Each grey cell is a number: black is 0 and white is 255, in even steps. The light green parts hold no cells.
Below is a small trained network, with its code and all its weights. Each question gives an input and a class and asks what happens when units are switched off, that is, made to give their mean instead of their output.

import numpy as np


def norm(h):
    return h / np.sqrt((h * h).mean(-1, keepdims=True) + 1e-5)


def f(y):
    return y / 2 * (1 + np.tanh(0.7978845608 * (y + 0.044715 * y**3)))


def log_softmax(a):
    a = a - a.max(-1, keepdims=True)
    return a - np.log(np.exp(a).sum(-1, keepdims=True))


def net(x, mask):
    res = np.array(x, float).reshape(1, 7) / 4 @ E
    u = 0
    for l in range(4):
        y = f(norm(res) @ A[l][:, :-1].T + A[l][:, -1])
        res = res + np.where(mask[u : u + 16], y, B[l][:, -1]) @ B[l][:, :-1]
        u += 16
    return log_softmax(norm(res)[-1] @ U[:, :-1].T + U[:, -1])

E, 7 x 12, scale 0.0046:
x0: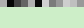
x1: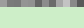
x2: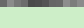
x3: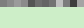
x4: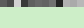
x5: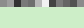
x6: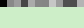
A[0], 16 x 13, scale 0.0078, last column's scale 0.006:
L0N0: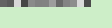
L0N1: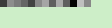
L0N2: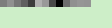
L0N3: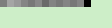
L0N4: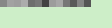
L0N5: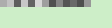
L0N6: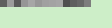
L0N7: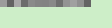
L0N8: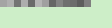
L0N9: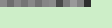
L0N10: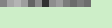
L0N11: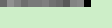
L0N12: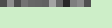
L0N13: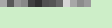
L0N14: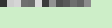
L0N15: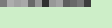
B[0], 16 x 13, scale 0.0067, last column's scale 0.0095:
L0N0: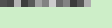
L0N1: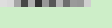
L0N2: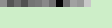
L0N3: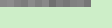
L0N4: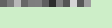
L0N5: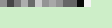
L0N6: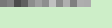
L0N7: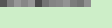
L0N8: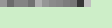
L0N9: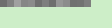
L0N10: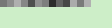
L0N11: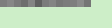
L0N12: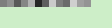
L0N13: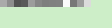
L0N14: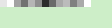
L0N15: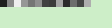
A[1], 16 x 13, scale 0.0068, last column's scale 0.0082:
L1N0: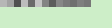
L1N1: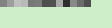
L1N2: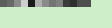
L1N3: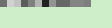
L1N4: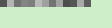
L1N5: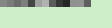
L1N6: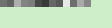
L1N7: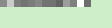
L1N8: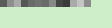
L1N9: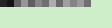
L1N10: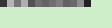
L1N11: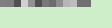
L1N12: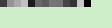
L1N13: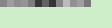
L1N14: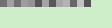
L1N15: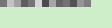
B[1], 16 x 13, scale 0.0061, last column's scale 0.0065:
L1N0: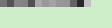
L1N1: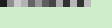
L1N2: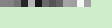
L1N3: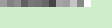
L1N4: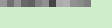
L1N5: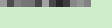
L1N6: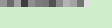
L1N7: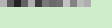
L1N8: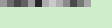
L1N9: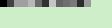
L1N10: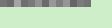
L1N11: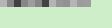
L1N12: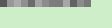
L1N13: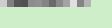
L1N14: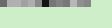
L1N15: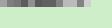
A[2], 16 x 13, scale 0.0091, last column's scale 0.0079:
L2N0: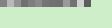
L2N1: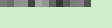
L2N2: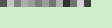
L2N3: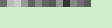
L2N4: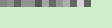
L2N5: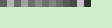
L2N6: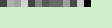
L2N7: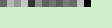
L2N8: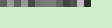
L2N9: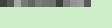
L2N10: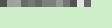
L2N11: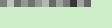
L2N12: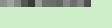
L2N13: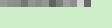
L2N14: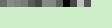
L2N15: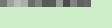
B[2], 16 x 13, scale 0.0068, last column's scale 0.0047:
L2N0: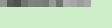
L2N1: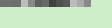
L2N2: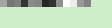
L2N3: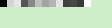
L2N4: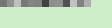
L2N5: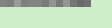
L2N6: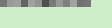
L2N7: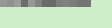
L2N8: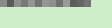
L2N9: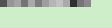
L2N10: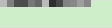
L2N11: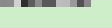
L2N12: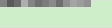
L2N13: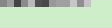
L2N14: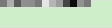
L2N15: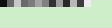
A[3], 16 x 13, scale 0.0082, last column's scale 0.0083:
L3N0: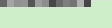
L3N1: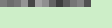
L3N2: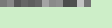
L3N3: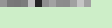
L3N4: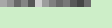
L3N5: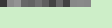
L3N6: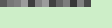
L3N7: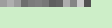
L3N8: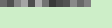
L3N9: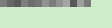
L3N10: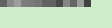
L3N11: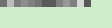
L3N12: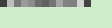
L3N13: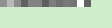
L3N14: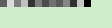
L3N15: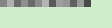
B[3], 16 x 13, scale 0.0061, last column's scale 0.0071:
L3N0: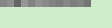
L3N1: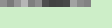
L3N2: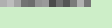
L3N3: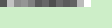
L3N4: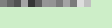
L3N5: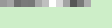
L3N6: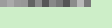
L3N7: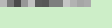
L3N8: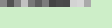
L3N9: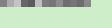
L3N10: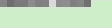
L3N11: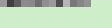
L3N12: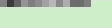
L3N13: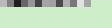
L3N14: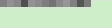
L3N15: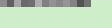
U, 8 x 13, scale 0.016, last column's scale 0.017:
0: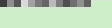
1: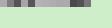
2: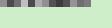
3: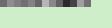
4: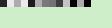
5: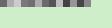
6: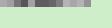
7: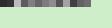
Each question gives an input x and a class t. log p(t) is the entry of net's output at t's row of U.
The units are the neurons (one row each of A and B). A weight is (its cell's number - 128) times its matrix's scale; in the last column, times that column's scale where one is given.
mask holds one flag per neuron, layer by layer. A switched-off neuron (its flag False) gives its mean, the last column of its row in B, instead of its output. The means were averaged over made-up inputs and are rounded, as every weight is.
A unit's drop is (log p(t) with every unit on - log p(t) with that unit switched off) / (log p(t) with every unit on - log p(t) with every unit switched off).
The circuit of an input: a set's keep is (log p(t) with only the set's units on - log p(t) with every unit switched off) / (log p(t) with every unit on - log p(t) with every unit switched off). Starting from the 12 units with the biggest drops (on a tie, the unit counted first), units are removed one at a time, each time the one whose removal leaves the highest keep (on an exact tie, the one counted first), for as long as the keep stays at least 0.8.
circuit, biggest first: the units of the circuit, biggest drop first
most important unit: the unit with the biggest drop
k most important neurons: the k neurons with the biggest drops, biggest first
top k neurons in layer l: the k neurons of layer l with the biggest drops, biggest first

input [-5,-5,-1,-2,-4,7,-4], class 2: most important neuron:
[L0N2]
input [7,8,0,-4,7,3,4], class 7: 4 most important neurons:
[L0N14, L0N1, L0N0, L1N9]
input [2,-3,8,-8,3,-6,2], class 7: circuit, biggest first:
[L0N0, L0N14]
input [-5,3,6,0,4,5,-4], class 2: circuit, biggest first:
[L0N5, L0N2]
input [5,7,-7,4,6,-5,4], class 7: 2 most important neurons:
[L0N14, L0N0]
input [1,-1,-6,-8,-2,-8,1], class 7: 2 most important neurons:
[L0N14, L0N1]
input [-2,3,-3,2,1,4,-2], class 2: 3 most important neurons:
[L0N14, L0N13, L0N2]
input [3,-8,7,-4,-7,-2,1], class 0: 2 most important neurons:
[L0N14, L0N1]
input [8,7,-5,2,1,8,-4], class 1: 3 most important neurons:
[L0N1, L0N14, L1N2]
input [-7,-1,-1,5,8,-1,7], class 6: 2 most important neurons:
[L0N14, L0N5]
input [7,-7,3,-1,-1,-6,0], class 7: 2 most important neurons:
[L0N14, L0N1]
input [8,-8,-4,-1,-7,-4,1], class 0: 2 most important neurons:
[L0N1, L0N14]
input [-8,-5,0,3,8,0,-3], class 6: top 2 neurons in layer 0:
[L0N14, L0N2]
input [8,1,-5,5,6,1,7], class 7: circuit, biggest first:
[L0N0]
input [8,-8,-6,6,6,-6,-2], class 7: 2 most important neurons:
[L0N0, L0N14]
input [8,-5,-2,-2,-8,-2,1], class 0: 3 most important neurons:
[L0N1, L0N14, L0N5]
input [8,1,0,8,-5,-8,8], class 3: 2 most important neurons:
[L0N14, L0N5]
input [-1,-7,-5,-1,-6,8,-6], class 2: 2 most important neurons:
[L0N14, L0N13]
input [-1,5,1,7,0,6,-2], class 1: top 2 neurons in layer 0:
[L0N15, L0N5]
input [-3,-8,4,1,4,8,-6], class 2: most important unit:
L0N5
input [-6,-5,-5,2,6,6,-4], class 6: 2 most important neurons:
[L0N2, L0N14]
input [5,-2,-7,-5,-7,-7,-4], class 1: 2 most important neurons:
[L0N1, L0N14]
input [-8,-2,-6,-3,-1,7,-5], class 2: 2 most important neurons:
[L0N2, L0N13]
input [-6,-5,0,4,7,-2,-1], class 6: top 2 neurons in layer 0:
[L0N14, L0N5]
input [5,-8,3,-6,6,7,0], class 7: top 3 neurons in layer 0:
[L0N14, L0N1, L0N0]
